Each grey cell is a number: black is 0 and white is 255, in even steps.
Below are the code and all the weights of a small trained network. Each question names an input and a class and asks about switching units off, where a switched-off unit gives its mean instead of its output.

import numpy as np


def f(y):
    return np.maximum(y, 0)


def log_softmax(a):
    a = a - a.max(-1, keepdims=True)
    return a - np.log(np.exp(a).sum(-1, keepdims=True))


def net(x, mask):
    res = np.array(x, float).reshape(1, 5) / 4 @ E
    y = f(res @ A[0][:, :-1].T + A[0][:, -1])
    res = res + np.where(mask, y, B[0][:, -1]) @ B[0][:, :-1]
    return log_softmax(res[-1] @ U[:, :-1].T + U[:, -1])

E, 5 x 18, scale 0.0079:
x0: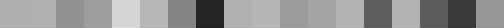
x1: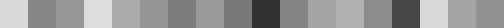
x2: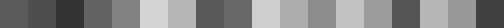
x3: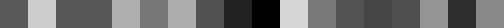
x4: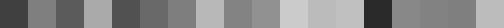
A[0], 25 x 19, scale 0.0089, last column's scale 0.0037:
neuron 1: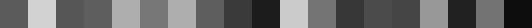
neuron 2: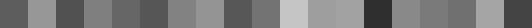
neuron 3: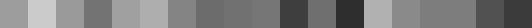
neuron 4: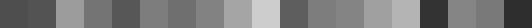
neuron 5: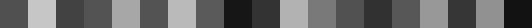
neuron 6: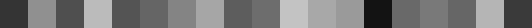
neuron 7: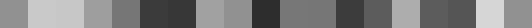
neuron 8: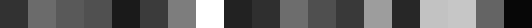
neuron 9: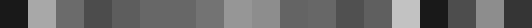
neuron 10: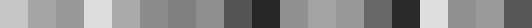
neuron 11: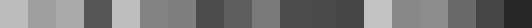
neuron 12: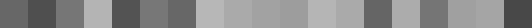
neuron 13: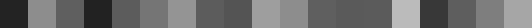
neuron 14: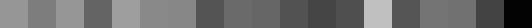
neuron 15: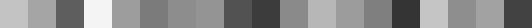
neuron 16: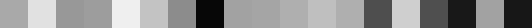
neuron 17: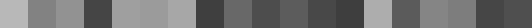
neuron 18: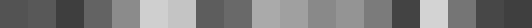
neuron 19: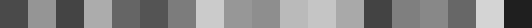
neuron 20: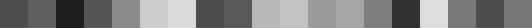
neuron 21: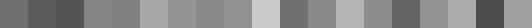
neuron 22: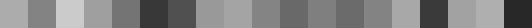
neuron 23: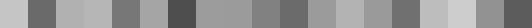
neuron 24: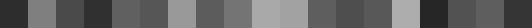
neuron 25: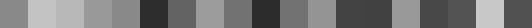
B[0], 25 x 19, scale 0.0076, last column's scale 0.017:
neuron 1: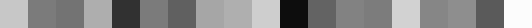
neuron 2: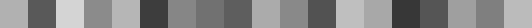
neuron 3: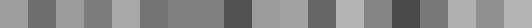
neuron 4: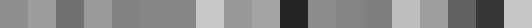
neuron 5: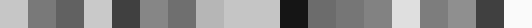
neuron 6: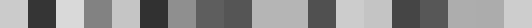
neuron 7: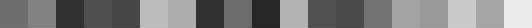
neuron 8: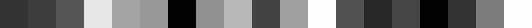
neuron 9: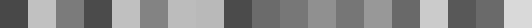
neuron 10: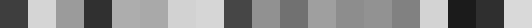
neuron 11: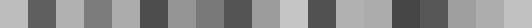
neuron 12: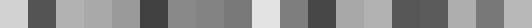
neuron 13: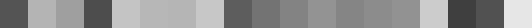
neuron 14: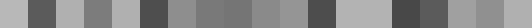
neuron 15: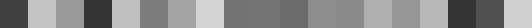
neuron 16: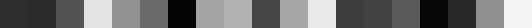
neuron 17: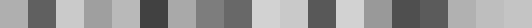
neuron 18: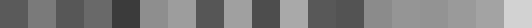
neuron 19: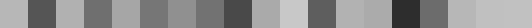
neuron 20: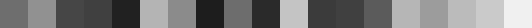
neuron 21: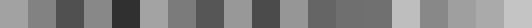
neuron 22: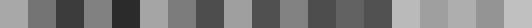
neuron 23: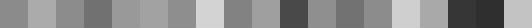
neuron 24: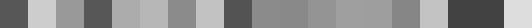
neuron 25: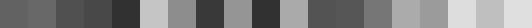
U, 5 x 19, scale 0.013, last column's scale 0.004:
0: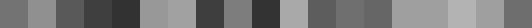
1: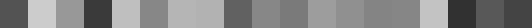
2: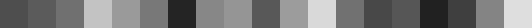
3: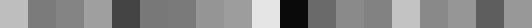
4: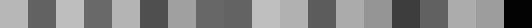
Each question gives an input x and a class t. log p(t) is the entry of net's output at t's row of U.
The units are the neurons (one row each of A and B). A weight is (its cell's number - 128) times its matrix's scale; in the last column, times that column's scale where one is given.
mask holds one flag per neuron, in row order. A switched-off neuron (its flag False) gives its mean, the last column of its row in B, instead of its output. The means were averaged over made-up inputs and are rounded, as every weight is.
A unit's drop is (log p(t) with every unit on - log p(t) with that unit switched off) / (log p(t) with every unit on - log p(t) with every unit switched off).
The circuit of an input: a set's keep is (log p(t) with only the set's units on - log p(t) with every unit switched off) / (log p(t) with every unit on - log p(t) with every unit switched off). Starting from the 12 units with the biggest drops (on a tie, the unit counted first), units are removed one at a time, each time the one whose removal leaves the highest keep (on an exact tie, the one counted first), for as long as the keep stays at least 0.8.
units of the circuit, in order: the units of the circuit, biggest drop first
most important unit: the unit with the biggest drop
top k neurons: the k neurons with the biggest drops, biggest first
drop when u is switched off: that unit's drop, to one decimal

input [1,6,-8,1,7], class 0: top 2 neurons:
(neuron 7; neuron 25)
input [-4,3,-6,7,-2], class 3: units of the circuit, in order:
(neuron 1)
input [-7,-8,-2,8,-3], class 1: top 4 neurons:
(neuron 13; neuron 24; neuron 9; neuron 16)
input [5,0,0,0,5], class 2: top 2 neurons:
(neuron 16; neuron 17)
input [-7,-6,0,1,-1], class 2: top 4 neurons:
(neuron 8; neuron 10; neuron 15; neuron 23)
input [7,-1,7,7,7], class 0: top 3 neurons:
(neuron 20; neuron 8; neuron 18)
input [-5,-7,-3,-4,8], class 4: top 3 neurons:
(neuron 12; neuron 19; neuron 6)
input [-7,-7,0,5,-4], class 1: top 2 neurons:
(neuron 13; neuron 24)
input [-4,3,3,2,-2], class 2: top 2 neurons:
(neuron 8; neuron 7)
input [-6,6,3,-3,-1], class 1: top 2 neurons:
(neuron 16; neuron 23)
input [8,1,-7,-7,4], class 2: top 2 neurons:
(neuron 16; neuron 20)
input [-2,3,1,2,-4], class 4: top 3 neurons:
(neuron 13; neuron 17; neuron 24)
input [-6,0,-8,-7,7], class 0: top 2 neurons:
(neuron 7; neuron 22)
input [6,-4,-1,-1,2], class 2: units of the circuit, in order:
(neuron 16)
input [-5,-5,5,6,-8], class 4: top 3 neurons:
(neuron 17; neuron 11; neuron 14)
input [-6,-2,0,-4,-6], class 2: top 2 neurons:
(neuron 8; neuron 6)
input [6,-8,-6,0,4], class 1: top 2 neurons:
(neuron 9; neuron 24)
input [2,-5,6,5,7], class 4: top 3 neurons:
(neuron 6; neuron 2; neuron 19)
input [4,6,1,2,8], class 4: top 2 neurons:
(neuron 6; neuron 19)
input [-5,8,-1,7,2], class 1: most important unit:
neuron 10
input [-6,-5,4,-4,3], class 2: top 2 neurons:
(neuron 8; neuron 10)
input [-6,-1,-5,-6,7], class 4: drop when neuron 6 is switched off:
0.2
